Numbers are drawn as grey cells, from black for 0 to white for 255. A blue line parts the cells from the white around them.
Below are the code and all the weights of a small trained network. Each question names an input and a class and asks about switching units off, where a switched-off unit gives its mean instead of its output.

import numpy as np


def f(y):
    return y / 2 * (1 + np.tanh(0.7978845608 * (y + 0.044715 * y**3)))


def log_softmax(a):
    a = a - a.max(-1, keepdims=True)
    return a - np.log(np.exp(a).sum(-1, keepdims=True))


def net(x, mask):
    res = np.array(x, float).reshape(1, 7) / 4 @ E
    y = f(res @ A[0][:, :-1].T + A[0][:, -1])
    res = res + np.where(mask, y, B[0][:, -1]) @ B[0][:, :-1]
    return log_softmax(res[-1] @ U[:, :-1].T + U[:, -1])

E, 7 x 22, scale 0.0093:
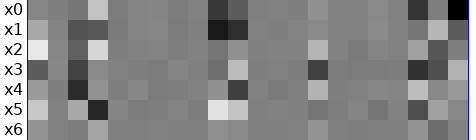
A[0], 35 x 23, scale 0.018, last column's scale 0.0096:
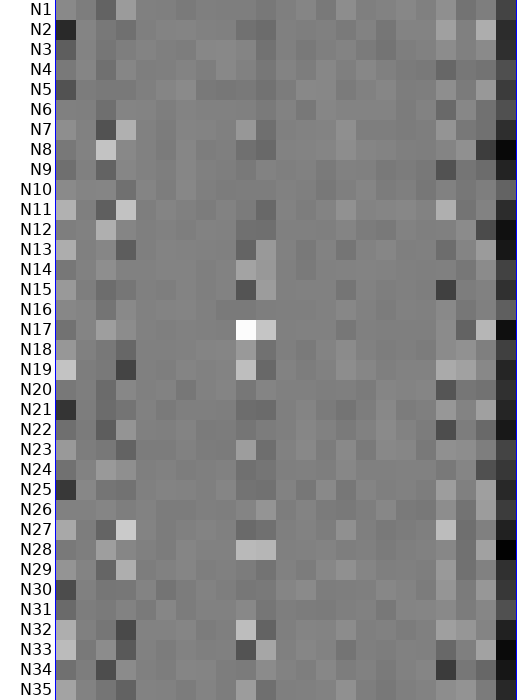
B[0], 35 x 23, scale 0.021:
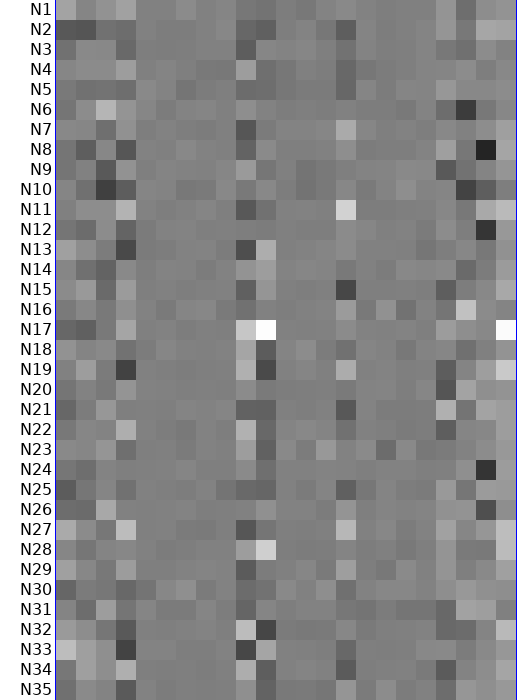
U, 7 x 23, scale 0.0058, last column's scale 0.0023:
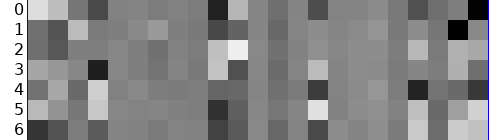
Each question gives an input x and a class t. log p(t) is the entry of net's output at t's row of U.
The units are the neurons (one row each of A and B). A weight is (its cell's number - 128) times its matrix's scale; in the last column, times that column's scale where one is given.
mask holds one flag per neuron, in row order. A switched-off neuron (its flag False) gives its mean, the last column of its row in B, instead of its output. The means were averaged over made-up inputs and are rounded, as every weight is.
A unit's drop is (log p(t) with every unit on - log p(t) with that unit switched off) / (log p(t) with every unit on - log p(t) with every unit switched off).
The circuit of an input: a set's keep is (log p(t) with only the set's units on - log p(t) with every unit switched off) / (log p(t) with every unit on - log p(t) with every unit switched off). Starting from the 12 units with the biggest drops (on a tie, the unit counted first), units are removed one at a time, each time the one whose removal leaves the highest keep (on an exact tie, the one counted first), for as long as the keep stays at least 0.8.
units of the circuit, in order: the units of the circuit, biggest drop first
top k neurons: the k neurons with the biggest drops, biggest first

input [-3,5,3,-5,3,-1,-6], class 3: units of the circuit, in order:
[N19]
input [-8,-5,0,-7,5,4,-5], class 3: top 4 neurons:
[N19; N32; N35; N23]
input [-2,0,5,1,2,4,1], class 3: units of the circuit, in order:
[N19; N32]
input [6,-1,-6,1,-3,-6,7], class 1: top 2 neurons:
[N8; N24]
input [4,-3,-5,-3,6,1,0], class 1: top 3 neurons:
[N17; N19; N32]
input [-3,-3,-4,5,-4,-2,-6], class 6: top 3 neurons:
[N2; N21; N25]
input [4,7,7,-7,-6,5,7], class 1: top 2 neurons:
[N8; N12]
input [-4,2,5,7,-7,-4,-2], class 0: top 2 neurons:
[N17; N33]
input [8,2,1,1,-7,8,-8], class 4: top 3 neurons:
[N34; N15; N22]
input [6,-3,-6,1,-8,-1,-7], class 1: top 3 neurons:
[N8; N12; N24]
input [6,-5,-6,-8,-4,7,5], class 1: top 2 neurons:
[N8; N12]
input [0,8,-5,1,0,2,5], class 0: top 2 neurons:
[N17; N19]
